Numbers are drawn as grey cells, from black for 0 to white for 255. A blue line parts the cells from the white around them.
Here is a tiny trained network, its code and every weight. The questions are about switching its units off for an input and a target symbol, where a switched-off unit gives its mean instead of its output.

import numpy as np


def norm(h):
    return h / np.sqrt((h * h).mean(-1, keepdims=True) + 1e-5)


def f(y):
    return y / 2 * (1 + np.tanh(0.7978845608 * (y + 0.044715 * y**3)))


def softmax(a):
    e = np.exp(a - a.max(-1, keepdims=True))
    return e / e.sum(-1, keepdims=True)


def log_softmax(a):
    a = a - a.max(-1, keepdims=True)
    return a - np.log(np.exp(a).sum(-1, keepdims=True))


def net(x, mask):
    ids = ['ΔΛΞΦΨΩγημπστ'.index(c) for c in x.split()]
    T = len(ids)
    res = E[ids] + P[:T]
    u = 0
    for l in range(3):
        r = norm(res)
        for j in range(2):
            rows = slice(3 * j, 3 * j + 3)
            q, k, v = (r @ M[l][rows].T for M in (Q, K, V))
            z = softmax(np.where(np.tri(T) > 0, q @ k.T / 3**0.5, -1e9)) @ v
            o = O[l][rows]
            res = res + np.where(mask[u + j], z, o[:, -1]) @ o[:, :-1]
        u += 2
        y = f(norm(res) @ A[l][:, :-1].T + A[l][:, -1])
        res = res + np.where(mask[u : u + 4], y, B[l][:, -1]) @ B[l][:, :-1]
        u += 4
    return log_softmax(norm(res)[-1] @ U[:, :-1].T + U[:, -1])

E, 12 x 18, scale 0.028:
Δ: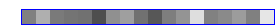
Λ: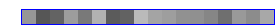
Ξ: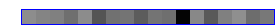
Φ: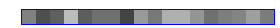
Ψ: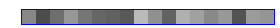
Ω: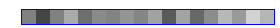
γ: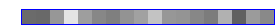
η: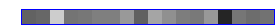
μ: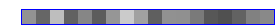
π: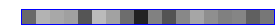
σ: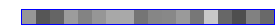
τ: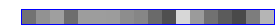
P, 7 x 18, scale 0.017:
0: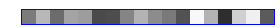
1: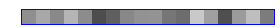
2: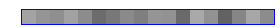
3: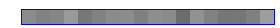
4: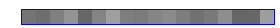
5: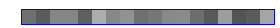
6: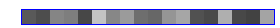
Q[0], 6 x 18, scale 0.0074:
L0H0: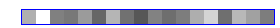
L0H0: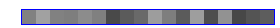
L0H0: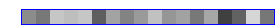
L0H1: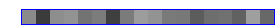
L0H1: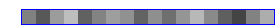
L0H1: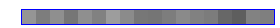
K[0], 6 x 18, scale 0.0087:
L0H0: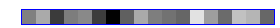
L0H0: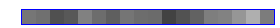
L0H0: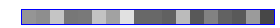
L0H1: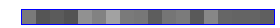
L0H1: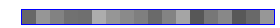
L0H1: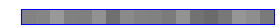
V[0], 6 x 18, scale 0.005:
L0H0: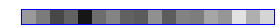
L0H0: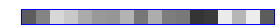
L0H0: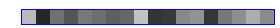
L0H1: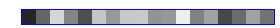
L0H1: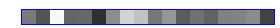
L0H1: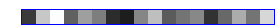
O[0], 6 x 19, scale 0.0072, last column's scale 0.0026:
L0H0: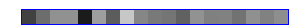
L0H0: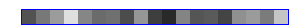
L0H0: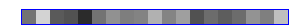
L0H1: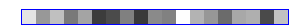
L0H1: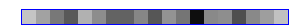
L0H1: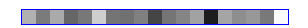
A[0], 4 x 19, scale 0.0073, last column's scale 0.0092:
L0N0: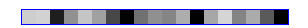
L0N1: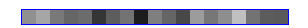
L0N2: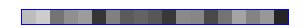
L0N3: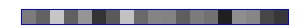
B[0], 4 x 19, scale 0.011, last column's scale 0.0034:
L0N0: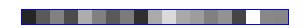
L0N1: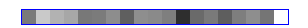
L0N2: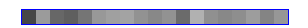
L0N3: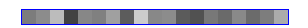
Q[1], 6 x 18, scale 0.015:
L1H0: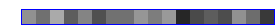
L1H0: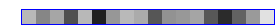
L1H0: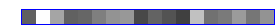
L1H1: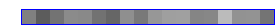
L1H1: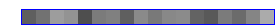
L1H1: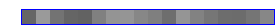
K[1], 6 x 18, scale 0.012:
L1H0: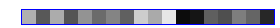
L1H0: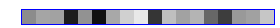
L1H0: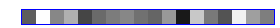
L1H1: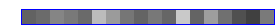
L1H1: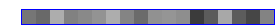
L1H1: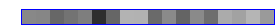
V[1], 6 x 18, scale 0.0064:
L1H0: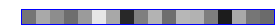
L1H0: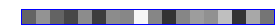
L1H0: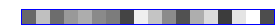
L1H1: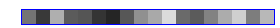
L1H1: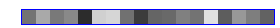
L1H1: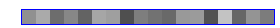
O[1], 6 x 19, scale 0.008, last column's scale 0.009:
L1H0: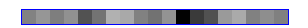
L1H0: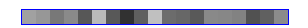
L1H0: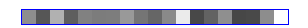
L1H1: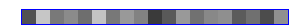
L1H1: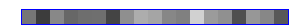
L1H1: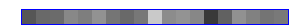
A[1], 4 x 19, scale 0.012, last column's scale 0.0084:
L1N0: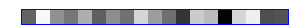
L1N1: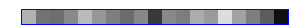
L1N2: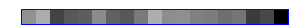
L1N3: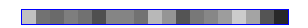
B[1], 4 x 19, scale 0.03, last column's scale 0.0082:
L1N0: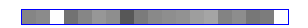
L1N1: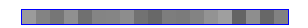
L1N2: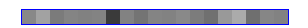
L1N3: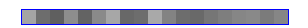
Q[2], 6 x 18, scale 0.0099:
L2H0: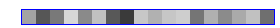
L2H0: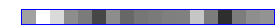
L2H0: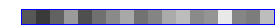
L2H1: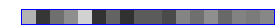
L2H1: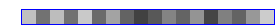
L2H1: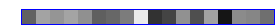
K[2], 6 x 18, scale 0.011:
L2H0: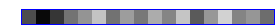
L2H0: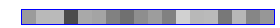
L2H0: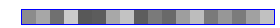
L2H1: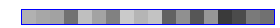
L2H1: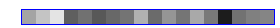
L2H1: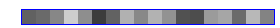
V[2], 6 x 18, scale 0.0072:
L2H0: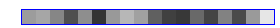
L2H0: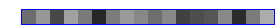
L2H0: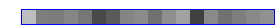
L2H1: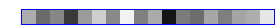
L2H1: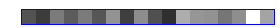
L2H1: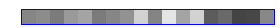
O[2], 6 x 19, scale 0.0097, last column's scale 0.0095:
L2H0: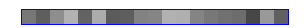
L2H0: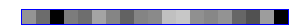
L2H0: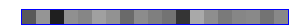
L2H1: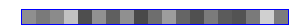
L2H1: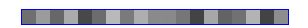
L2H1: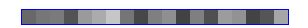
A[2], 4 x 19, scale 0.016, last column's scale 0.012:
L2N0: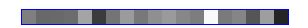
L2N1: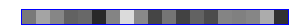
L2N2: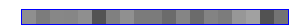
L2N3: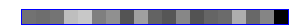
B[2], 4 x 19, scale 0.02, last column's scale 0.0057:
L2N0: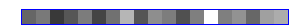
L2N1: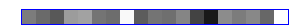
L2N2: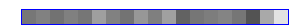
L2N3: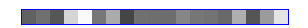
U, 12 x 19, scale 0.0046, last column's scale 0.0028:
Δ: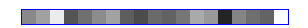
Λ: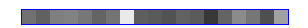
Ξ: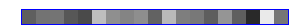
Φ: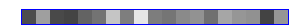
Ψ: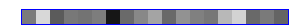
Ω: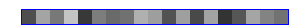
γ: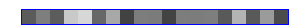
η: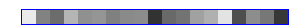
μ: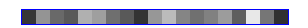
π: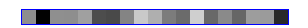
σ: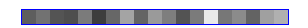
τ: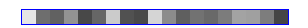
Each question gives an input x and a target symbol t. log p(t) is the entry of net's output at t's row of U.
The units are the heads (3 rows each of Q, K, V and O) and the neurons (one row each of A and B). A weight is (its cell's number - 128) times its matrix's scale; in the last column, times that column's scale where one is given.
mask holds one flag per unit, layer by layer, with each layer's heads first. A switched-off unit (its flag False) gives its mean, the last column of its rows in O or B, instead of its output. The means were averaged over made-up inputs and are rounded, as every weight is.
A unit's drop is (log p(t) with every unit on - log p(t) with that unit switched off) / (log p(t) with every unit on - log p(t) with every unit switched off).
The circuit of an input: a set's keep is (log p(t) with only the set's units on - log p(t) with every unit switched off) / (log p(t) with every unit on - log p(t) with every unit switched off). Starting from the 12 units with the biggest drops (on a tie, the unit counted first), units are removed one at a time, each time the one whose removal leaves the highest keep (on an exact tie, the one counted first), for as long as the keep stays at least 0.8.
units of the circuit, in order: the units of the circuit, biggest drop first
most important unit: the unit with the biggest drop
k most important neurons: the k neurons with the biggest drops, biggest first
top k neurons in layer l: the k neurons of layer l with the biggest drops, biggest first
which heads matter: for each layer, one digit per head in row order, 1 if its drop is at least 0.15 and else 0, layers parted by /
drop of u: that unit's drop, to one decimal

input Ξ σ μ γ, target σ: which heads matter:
01 / 01 / 00
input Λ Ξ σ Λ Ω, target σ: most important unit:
L0H1
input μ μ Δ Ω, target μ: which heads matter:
11 / 00 / 00
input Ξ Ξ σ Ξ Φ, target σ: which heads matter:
01 / 00 / 00
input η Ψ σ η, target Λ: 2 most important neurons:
L1N0, L2N1
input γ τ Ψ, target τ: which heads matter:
00 / 00 / 00
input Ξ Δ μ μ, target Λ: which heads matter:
00 / 00 / 00
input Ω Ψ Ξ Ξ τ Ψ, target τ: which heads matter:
00 / 10 / 00
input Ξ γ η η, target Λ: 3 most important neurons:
L1N0, L2N1, L0N1
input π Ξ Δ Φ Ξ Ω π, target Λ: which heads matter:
01 / 10 / 00
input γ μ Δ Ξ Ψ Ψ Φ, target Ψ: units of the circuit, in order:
L1H0, L1N2
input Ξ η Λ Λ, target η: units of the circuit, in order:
L1N1, L0H0, L1H1
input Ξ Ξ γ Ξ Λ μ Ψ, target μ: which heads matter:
01 / 00 / 00
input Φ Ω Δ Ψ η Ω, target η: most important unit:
L1N1
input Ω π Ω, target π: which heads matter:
00 / 01 / 00
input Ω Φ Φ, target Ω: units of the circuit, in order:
L1H0, L1N0, L2H1, L0H0
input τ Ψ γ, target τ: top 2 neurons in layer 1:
L1N3, L1N0
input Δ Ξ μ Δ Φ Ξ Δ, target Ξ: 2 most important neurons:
L1N0, L2N1
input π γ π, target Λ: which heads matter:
00 / 10 / 00
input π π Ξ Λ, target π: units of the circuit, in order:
L1H1
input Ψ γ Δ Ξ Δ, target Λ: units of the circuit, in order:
L1N0, L2N1
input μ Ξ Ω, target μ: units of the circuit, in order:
L0N0, L0H1, L0H0
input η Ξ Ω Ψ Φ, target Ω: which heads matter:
10 / 00 / 01
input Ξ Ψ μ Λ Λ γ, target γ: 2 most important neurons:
L1N0, L2N3
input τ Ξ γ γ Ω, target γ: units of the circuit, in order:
L0H0, L2N3
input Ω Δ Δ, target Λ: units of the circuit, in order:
L1N0, L2N1, L1H0
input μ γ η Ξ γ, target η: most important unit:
L0H0
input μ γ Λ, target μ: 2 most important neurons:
L0N0, L1N0
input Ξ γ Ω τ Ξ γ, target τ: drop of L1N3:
0.2
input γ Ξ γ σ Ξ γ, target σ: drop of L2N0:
0.3
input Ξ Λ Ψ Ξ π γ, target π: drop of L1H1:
0.4
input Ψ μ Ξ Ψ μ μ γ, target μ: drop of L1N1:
0.0
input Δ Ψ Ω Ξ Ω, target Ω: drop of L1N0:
0.1
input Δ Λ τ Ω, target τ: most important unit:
L1N3
